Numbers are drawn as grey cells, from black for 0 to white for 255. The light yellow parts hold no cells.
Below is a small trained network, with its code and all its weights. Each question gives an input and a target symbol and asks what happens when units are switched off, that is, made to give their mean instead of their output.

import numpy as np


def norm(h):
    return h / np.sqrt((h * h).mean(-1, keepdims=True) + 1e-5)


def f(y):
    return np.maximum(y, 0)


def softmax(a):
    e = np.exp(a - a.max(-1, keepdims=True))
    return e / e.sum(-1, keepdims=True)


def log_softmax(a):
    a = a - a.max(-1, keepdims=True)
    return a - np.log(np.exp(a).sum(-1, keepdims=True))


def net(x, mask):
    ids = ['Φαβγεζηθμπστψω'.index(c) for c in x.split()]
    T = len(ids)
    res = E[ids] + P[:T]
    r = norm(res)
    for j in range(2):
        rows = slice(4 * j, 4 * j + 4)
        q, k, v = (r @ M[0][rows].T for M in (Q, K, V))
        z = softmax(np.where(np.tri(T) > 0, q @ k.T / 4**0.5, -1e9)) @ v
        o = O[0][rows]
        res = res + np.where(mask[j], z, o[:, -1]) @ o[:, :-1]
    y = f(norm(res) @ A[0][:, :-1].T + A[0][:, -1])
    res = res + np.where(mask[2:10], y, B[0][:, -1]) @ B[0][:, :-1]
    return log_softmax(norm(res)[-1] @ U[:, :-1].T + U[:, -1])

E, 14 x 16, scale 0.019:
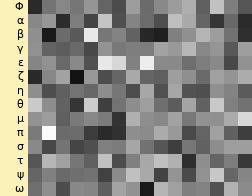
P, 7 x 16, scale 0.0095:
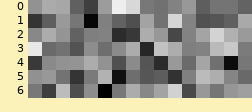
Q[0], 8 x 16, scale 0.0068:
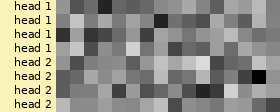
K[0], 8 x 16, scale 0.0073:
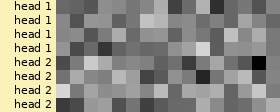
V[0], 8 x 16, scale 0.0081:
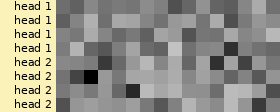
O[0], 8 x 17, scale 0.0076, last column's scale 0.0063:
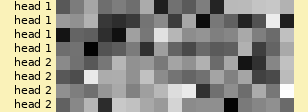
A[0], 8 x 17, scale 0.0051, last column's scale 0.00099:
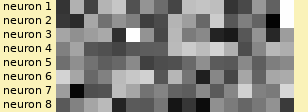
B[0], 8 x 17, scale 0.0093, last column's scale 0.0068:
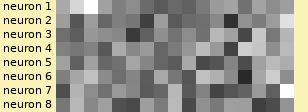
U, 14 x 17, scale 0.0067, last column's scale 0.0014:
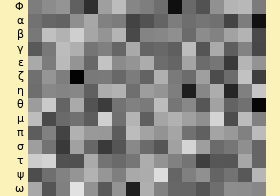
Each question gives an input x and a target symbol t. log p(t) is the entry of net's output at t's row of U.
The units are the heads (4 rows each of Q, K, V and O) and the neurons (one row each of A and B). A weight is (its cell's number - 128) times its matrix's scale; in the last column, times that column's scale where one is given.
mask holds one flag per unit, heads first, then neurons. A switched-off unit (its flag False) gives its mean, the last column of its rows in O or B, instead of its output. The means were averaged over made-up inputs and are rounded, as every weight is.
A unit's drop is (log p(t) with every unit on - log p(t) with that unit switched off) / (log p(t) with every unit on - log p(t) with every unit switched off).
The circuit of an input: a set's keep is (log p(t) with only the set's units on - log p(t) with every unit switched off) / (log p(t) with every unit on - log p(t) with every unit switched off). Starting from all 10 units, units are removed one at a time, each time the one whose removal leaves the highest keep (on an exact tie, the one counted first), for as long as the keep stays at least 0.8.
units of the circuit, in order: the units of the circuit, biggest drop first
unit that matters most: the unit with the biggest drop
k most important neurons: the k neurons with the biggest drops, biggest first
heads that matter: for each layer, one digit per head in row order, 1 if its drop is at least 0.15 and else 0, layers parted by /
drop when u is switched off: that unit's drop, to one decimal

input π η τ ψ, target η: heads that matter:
01
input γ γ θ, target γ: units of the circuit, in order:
[head 2]
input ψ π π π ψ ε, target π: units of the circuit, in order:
[head 1; neuron 3]
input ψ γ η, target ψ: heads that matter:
01
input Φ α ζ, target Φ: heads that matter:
11
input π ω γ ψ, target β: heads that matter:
10
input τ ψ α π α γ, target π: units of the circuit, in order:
[head 1; neuron 7]
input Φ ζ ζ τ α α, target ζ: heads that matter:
11
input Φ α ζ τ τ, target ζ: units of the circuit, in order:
[head 2; head 1; neuron 5]
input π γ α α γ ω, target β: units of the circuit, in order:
[head 1; neuron 1]
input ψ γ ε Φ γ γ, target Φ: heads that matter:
11
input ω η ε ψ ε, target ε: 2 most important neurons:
[neuron 6; neuron 7]
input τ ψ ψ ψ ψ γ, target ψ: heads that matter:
01
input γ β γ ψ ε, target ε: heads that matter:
10
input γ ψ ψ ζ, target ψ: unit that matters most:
head 2
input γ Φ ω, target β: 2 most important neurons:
[neuron 1; neuron 2]
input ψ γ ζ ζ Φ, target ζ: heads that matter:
11
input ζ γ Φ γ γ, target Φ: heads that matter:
01
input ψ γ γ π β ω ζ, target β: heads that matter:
10
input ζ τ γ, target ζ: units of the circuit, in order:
[head 1]
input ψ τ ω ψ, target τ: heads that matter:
11
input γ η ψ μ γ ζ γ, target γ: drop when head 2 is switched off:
0.9
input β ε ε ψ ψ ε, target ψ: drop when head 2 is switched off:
0.4
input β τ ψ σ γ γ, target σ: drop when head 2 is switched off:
1.5
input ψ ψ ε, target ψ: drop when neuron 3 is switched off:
0.2
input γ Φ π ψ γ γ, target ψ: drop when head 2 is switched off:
0.6
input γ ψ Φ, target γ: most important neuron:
[neuron 2]
